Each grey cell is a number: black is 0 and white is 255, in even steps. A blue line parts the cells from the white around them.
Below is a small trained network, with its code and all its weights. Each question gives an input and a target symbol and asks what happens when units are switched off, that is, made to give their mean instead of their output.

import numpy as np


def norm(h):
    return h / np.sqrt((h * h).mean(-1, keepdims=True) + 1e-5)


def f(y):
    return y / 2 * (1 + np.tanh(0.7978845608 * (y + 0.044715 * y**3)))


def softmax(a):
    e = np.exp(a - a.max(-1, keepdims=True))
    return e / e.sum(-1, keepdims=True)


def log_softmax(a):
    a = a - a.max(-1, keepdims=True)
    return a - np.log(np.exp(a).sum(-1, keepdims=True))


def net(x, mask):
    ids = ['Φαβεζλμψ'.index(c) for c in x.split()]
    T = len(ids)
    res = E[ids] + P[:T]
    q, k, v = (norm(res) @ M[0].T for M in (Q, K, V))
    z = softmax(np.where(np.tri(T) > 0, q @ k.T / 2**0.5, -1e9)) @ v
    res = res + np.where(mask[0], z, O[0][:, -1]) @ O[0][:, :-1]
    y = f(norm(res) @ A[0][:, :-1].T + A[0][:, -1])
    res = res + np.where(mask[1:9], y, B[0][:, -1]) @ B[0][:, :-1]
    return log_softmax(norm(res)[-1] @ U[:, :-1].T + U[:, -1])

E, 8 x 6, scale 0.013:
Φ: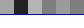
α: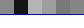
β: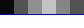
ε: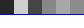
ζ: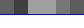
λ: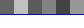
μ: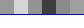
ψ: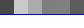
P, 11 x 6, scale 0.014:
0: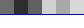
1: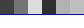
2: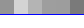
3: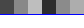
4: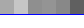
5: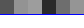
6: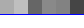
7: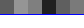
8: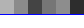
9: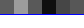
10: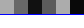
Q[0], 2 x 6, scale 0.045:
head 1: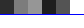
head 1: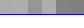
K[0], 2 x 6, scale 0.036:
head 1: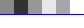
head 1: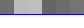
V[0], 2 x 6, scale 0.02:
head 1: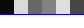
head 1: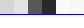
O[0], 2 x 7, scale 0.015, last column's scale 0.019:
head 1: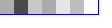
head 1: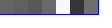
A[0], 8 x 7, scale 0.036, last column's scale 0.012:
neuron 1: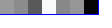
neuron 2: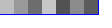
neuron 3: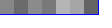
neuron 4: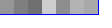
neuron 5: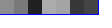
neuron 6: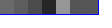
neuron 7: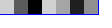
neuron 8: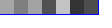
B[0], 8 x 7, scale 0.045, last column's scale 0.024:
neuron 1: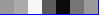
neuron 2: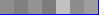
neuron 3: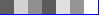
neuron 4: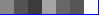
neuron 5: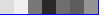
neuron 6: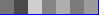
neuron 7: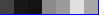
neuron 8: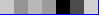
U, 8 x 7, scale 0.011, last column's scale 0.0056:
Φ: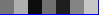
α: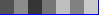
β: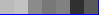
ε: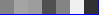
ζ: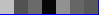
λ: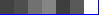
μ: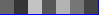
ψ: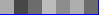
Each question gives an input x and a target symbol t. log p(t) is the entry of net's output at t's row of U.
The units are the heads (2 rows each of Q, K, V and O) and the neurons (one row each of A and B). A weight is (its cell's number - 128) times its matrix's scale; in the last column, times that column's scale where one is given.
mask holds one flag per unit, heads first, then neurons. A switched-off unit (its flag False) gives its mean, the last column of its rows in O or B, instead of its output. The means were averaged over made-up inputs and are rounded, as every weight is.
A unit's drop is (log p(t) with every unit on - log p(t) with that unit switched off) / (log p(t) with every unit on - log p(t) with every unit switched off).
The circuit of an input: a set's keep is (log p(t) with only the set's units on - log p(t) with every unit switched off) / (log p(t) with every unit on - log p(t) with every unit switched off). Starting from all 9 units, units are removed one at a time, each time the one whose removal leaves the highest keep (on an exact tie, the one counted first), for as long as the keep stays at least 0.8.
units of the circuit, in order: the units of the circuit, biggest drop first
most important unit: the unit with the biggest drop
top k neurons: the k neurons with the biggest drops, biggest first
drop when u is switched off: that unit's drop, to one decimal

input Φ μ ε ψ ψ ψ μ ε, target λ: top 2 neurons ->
[neuron 3; neuron 6]
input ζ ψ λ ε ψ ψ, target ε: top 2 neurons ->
[neuron 4; neuron 8]
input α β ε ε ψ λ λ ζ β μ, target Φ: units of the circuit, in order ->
[head 1]
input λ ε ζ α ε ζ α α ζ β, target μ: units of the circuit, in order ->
[neuron 6; head 1]
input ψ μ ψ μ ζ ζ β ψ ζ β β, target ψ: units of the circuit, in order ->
[neuron 7; head 1]
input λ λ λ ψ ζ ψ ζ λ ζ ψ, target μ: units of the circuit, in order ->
[head 1; neuron 6]
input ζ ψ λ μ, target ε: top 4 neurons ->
[neuron 4; neuron 8; neuron 2; neuron 3]
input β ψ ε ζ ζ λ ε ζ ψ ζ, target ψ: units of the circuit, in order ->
[head 1; neuron 3; neuron 2; neuron 8]
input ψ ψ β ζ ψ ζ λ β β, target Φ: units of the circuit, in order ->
[neuron 7; neuron 8; neuron 5; head 1]
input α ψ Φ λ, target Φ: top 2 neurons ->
[neuron 3; neuron 6]
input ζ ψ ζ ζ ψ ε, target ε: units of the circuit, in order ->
[neuron 4; head 1; neuron 8]
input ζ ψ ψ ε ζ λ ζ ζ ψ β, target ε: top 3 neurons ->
[neuron 4; neuron 2; neuron 8]
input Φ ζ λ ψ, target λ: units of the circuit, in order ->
[head 1; neuron 3]
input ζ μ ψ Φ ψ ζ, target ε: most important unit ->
neuron 4
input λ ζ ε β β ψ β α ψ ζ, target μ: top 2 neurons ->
[neuron 6; neuron 8]
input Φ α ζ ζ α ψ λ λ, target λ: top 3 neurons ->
[neuron 3; neuron 5; neuron 6]
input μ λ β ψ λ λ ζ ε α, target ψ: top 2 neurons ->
[neuron 7; neuron 8]
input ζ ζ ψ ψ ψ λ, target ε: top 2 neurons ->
[neuron 4; neuron 2]
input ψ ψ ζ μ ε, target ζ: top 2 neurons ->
[neuron 5; neuron 7]
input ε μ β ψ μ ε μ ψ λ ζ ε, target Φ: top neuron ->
[neuron 7]
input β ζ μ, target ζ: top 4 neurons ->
[neuron 5; neuron 7; neuron 8; neuron 6]
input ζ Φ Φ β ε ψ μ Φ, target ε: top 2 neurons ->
[neuron 4; neuron 8]
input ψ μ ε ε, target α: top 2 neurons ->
[neuron 8; neuron 4]
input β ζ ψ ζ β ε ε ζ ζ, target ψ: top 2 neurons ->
[neuron 7; neuron 8]
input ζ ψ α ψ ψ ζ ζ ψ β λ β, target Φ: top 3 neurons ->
[neuron 7; neuron 5; neuron 8]
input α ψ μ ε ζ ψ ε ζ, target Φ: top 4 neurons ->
[neuron 3; neuron 6; neuron 8; neuron 1]
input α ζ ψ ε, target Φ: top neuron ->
[neuron 3]
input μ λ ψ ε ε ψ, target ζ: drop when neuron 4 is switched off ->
0.1
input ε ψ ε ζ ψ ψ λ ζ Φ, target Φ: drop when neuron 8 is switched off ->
0.5
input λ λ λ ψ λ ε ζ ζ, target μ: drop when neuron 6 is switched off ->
0.2
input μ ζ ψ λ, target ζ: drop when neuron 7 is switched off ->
0.5
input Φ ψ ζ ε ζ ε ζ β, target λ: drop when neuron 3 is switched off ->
0.6
